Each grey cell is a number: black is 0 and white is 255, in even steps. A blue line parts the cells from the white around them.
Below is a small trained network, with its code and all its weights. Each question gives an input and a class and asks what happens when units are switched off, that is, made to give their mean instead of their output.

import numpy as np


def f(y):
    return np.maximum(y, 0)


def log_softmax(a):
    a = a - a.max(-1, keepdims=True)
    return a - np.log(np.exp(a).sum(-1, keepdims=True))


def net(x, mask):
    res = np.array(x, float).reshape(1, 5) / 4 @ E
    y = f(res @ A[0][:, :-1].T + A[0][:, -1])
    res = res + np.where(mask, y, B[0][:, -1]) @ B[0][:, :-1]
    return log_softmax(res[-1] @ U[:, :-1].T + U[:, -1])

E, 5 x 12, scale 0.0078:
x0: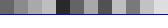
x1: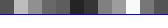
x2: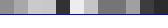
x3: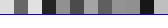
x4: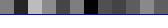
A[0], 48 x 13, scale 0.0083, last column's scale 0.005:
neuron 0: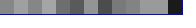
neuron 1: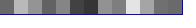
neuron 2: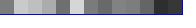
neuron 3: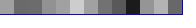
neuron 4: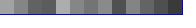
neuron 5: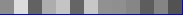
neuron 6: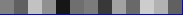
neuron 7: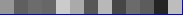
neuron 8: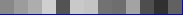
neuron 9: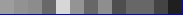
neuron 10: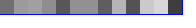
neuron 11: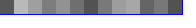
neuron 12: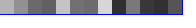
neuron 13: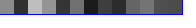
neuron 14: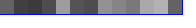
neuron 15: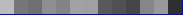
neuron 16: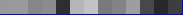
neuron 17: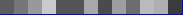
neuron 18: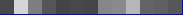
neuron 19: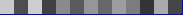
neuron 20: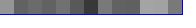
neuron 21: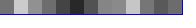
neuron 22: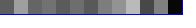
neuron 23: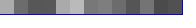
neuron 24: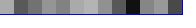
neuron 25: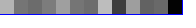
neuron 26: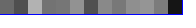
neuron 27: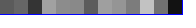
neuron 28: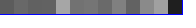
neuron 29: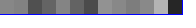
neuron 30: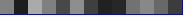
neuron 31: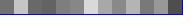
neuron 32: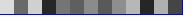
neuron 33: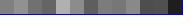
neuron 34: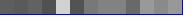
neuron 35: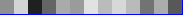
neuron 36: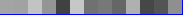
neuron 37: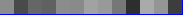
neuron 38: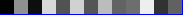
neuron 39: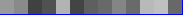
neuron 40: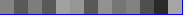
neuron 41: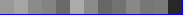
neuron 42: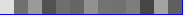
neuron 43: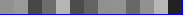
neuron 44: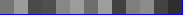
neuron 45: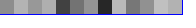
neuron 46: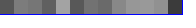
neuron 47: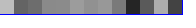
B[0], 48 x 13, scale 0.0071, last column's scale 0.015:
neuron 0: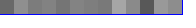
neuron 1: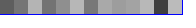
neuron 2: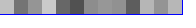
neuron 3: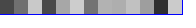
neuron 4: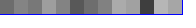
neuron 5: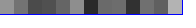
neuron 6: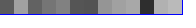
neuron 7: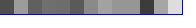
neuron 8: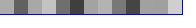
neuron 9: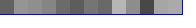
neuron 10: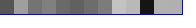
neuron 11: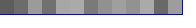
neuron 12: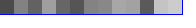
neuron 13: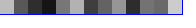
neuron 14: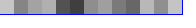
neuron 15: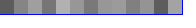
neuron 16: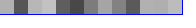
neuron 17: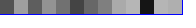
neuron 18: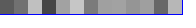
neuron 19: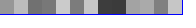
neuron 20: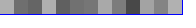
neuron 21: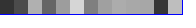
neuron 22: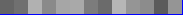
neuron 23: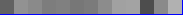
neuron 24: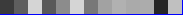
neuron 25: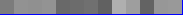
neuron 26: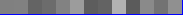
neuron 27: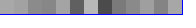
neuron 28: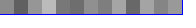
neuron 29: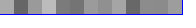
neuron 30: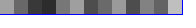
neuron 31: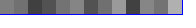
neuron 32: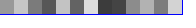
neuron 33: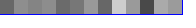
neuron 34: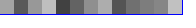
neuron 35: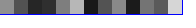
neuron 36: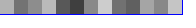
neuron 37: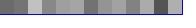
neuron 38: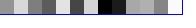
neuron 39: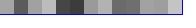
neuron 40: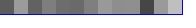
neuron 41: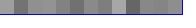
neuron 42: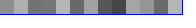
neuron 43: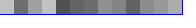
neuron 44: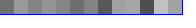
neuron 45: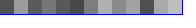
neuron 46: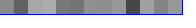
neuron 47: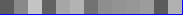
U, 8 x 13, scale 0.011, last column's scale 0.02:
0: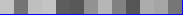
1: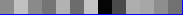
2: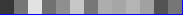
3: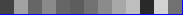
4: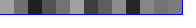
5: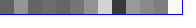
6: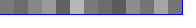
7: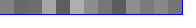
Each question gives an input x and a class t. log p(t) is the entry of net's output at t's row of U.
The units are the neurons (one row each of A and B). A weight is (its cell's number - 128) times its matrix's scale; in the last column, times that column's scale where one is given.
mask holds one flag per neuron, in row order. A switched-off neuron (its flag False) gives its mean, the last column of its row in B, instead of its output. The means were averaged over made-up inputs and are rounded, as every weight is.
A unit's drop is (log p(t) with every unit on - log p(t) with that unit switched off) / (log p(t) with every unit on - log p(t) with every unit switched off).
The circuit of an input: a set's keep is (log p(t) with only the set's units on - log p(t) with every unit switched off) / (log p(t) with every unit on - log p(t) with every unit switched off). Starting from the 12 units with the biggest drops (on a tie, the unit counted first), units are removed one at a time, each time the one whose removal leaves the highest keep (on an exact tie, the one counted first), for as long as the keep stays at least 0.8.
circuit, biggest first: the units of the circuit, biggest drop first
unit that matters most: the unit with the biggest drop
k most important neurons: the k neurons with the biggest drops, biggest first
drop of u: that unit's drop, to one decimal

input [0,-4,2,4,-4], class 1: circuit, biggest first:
neuron 19
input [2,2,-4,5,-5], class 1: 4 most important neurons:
neuron 32; neuron 19; neuron 13; neuron 30
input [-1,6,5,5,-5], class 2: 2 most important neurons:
neuron 38; neuron 21
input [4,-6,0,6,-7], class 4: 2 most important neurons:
neuron 35; neuron 38
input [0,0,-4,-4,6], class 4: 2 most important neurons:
neuron 13; neuron 30
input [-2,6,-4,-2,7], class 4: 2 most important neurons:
neuron 13; neuron 30
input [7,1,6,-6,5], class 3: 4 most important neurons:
neuron 6; neuron 17; neuron 45; neuron 10
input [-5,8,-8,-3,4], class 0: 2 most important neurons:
neuron 14; neuron 39
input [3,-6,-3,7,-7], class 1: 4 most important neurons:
neuron 19; neuron 32; neuron 42; neuron 13
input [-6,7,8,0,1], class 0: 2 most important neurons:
neuron 36; neuron 8
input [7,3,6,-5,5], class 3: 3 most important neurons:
neuron 6; neuron 17; neuron 45
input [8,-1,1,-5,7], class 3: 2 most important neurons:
neuron 6; neuron 17
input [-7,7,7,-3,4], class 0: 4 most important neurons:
neuron 36; neuron 2; neuron 8; neuron 16
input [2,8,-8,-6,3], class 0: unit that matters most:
neuron 14
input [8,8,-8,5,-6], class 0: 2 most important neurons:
neuron 39; neuron 43
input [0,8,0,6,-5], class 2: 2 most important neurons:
neuron 21; neuron 38
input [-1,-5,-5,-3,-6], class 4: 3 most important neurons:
neuron 35; neuron 5; neuron 8
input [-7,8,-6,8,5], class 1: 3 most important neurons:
neuron 32; neuron 19; neuron 42
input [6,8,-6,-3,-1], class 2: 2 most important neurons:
neuron 21; neuron 1
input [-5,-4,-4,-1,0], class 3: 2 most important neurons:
neuron 7; neuron 8
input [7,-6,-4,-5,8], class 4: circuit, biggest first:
neuron 13
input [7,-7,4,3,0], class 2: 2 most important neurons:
neuron 24; neuron 3
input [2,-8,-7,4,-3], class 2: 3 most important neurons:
neuron 3; neuron 24; neuron 47
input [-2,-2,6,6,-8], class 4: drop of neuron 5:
0.2
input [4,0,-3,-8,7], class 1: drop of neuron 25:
0.0
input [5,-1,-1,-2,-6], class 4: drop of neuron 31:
0.1
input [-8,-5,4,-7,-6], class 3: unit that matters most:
neuron 7
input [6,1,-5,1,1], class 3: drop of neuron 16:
0.2
